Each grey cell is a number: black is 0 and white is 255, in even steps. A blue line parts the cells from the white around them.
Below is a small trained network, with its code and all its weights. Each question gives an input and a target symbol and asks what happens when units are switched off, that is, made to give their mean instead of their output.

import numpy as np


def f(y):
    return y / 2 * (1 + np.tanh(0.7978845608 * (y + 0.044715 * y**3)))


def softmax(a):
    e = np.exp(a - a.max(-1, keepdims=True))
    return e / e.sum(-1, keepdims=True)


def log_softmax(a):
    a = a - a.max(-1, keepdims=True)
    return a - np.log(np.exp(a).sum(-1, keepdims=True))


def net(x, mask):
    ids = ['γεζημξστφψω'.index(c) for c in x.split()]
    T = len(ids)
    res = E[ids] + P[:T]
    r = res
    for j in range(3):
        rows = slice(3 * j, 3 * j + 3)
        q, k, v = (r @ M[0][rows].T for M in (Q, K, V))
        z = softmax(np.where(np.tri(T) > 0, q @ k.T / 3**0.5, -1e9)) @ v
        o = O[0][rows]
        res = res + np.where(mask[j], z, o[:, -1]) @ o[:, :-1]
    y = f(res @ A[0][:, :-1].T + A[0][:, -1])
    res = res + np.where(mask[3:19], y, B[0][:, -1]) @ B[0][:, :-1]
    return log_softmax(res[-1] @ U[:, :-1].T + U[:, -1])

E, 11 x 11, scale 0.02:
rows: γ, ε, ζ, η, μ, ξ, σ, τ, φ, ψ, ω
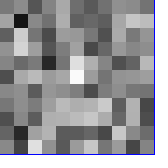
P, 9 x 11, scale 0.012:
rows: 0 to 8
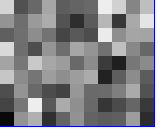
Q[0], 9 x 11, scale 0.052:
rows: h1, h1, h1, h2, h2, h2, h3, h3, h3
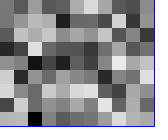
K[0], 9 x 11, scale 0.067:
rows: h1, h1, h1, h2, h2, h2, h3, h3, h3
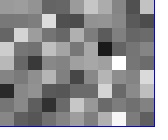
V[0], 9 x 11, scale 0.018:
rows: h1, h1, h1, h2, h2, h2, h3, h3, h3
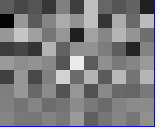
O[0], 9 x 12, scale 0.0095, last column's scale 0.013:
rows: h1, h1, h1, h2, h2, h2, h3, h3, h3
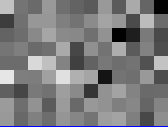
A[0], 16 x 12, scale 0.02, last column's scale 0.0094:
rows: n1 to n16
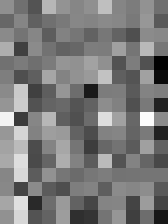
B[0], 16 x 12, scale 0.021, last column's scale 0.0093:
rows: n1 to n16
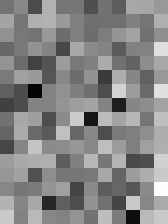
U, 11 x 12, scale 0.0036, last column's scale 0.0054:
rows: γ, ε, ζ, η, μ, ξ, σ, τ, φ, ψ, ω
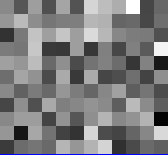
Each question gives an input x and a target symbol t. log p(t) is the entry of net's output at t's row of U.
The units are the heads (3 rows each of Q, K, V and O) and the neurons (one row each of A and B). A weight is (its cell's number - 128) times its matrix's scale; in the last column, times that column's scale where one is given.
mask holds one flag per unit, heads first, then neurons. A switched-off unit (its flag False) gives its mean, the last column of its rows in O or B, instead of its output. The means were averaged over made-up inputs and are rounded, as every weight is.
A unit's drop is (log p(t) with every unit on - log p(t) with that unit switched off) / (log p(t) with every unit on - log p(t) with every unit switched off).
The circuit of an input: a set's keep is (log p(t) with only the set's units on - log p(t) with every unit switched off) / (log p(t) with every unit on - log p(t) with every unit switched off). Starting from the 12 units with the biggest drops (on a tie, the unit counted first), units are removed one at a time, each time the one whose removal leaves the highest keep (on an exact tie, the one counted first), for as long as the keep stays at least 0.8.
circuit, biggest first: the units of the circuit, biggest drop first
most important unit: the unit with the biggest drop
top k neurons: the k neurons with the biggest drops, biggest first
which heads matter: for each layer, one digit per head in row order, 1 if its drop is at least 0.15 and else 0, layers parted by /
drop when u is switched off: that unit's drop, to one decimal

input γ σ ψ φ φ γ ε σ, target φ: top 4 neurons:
n15, n16, n11, n13
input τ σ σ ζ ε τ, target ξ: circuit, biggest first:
n6, h1
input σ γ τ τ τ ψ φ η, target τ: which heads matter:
001
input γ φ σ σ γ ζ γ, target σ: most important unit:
n7
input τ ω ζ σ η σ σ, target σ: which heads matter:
001
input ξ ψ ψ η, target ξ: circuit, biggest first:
h2, n10
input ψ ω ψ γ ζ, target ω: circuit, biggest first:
h2, n8, h1
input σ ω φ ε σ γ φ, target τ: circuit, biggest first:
h1, n1
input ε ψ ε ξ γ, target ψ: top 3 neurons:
n15, n8, n16
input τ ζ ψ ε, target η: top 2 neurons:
n9, n4
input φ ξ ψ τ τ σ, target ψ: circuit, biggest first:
h2, n15, n8, n9
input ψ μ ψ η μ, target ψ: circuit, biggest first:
n14, h1, n4
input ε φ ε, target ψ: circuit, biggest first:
h1, n14, n9
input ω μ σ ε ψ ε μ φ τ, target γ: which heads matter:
100
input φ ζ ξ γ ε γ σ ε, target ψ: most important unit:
n14
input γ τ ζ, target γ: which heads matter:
010
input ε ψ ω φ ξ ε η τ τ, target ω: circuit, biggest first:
n5, h1
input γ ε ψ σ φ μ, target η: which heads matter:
100
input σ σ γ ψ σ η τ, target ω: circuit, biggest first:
h1, n5
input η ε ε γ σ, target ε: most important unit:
h2
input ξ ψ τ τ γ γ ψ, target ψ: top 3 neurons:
n14, n9, n10
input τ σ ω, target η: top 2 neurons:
n9, n4
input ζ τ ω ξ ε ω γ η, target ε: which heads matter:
011
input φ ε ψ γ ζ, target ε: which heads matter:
111
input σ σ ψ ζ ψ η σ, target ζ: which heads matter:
010
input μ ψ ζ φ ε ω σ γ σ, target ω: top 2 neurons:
n8, n16
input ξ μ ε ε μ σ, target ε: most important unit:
n12
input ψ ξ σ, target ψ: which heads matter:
110
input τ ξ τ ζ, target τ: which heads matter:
011
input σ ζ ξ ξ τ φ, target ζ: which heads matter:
100
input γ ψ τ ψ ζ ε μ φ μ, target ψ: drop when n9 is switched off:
0.1
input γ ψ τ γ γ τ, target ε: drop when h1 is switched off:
1.1
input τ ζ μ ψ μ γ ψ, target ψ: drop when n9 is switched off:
0.2
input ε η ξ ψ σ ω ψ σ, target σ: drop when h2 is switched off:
0.2
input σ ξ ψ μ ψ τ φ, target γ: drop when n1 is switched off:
0.0
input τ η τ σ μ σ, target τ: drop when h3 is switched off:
0.3
